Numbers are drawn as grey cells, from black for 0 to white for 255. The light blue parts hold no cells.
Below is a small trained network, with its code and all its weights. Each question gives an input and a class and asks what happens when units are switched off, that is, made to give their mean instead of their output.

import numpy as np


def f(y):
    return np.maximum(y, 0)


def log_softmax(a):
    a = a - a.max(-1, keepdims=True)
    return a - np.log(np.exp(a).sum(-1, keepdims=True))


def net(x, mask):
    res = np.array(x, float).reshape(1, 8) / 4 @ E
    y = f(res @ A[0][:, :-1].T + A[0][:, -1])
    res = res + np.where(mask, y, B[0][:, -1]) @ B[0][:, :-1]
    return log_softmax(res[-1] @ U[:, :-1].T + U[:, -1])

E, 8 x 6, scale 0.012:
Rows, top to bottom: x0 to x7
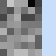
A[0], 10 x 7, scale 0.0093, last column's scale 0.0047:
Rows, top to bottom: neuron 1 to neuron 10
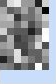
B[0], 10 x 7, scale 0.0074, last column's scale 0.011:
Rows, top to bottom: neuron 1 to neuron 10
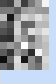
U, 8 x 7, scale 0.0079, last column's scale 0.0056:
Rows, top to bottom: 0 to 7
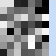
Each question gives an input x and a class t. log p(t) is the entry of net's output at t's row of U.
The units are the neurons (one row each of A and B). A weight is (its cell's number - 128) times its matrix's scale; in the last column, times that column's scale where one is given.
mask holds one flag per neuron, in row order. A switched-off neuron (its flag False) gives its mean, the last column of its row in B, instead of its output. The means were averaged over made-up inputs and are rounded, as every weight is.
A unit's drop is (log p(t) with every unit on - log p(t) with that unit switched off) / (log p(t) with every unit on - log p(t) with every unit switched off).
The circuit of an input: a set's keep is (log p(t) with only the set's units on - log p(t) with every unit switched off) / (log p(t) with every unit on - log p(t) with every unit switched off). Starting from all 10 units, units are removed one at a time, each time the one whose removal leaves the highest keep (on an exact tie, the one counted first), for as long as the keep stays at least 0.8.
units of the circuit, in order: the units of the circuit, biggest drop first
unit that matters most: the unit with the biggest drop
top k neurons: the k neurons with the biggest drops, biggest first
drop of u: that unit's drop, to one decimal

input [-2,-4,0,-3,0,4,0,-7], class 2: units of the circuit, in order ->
(neuron 1; neuron 7)
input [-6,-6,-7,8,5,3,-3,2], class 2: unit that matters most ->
neuron 10
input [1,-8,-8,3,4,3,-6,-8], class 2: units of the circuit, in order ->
(neuron 7; neuron 10)
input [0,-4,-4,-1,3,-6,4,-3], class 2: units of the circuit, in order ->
(neuron 7; neuron 10)
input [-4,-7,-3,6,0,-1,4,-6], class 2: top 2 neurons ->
(neuron 7; neuron 1)
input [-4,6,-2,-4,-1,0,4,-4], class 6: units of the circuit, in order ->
(neuron 8; neuron 1)
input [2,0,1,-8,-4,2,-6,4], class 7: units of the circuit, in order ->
(neuron 9; neuron 3)
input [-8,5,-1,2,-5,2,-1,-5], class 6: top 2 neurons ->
(neuron 8; neuron 1)
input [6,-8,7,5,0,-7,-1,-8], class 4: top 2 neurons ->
(neuron 8; neuron 4)
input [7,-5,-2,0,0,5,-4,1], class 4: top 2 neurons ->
(neuron 1; neuron 4)
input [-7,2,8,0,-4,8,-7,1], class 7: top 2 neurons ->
(neuron 9; neuron 3)
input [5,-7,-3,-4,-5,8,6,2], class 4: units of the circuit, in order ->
(neuron 1; neuron 3; neuron 4)
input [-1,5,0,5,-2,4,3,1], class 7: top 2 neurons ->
(neuron 3; neuron 9)
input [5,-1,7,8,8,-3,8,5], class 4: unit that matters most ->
neuron 8
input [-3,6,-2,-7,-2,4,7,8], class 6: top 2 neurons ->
(neuron 8; neuron 6)
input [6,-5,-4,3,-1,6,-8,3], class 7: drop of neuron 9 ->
0.2
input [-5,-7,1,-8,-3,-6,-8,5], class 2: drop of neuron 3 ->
0.0
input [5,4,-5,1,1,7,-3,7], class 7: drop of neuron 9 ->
0.1
